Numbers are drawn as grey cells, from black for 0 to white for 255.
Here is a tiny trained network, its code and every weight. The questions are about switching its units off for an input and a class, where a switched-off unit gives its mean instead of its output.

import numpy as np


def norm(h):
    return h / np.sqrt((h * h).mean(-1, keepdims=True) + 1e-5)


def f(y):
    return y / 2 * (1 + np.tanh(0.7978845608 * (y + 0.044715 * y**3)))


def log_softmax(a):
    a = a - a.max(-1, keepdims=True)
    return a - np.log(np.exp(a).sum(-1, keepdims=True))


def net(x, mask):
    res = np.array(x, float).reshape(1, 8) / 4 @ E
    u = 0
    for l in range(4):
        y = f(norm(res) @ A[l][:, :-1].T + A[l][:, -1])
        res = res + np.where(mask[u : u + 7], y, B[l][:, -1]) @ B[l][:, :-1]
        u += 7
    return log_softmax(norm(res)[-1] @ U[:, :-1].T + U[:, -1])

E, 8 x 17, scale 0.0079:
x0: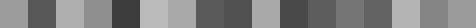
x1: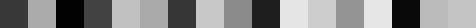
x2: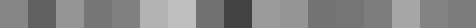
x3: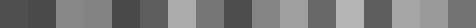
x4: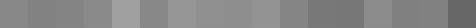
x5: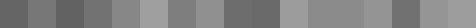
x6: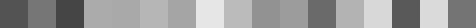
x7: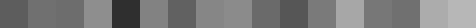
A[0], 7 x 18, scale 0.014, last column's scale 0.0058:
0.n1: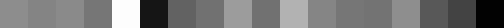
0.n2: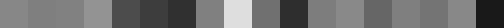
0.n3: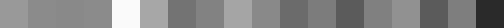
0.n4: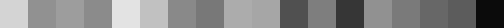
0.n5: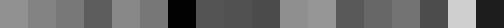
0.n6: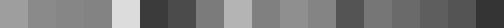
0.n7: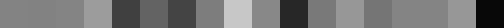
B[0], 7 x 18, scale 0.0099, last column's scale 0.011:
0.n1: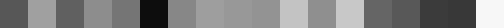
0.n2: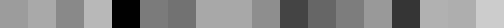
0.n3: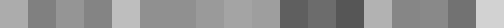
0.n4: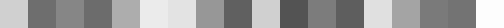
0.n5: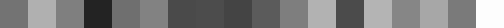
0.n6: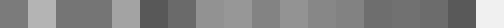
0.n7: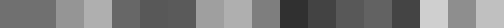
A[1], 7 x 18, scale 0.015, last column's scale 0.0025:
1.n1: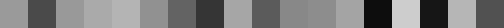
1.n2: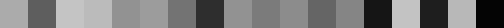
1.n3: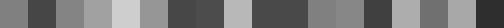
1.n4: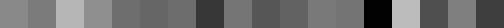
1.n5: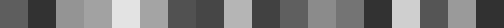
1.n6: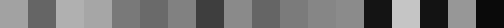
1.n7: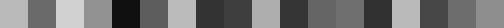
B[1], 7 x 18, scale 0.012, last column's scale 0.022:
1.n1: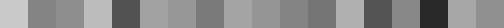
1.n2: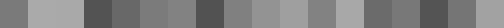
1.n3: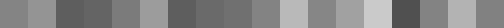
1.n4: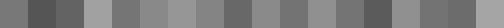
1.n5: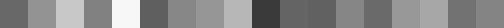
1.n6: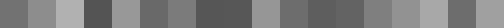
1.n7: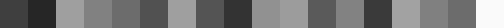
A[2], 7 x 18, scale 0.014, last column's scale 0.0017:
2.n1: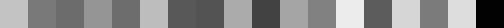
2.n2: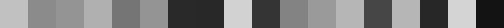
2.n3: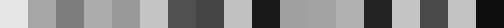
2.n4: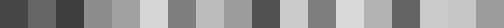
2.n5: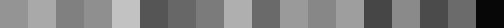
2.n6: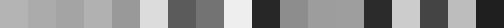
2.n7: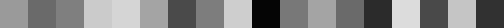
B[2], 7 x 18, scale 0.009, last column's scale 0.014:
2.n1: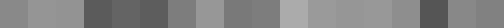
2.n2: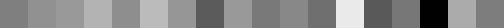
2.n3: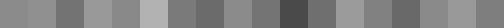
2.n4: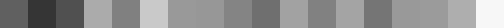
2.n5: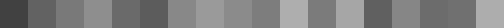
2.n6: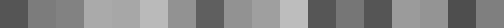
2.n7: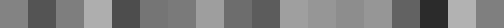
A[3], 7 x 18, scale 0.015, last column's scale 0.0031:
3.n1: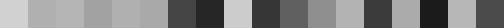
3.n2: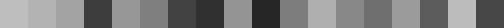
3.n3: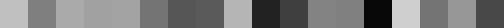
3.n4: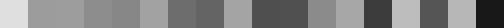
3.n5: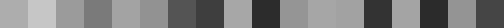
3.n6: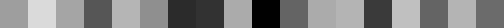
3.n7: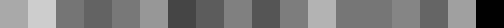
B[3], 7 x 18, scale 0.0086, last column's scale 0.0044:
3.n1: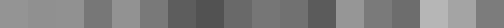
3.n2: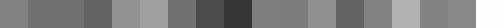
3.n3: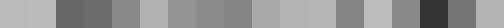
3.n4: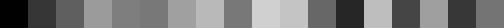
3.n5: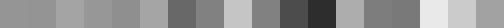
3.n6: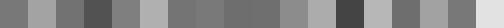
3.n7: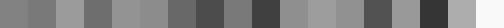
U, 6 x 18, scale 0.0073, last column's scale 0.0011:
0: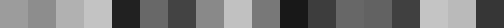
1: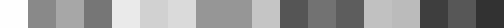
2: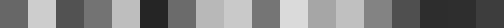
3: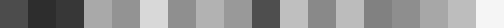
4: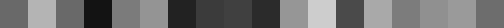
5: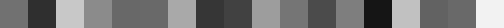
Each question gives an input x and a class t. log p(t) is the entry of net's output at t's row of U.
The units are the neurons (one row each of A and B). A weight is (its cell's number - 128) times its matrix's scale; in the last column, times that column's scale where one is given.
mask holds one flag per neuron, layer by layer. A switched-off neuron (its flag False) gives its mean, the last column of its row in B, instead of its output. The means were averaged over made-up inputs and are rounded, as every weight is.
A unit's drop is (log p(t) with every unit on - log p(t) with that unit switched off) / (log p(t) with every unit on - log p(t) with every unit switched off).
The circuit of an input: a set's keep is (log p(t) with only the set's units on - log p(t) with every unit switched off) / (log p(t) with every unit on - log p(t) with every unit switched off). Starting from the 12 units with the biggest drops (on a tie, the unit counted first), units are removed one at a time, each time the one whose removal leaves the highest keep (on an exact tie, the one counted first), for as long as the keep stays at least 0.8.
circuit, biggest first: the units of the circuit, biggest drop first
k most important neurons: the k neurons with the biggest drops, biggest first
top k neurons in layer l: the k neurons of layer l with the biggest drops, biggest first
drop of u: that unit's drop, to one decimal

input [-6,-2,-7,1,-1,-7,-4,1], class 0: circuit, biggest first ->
0.n2
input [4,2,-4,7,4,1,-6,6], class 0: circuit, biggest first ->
0.n2, 0.n7
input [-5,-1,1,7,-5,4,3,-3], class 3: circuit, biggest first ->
1.n7, 0.n6
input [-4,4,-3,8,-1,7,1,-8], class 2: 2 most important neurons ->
0.n1, 0.n4
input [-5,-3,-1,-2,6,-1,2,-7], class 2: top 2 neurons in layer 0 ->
0.n1, 0.n6
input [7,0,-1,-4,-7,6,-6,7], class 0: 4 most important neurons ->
0.n7, 0.n2, 0.n6, 1.n2
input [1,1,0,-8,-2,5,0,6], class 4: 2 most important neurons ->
0.n5, 1.n7
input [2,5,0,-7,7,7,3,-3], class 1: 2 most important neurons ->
0.n3, 0.n4
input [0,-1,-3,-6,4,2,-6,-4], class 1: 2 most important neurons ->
0.n4, 0.n3
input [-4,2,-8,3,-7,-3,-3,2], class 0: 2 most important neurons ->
0.n2, 0.n7
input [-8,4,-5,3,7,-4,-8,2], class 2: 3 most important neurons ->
0.n1, 0.n6, 2.n5
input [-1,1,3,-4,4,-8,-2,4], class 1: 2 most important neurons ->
0.n4, 0.n3
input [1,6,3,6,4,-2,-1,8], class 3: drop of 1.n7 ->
0.2
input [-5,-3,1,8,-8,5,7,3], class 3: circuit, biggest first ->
1.n7
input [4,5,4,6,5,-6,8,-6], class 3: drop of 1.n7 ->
0.1
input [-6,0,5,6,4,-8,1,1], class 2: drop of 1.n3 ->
0.0
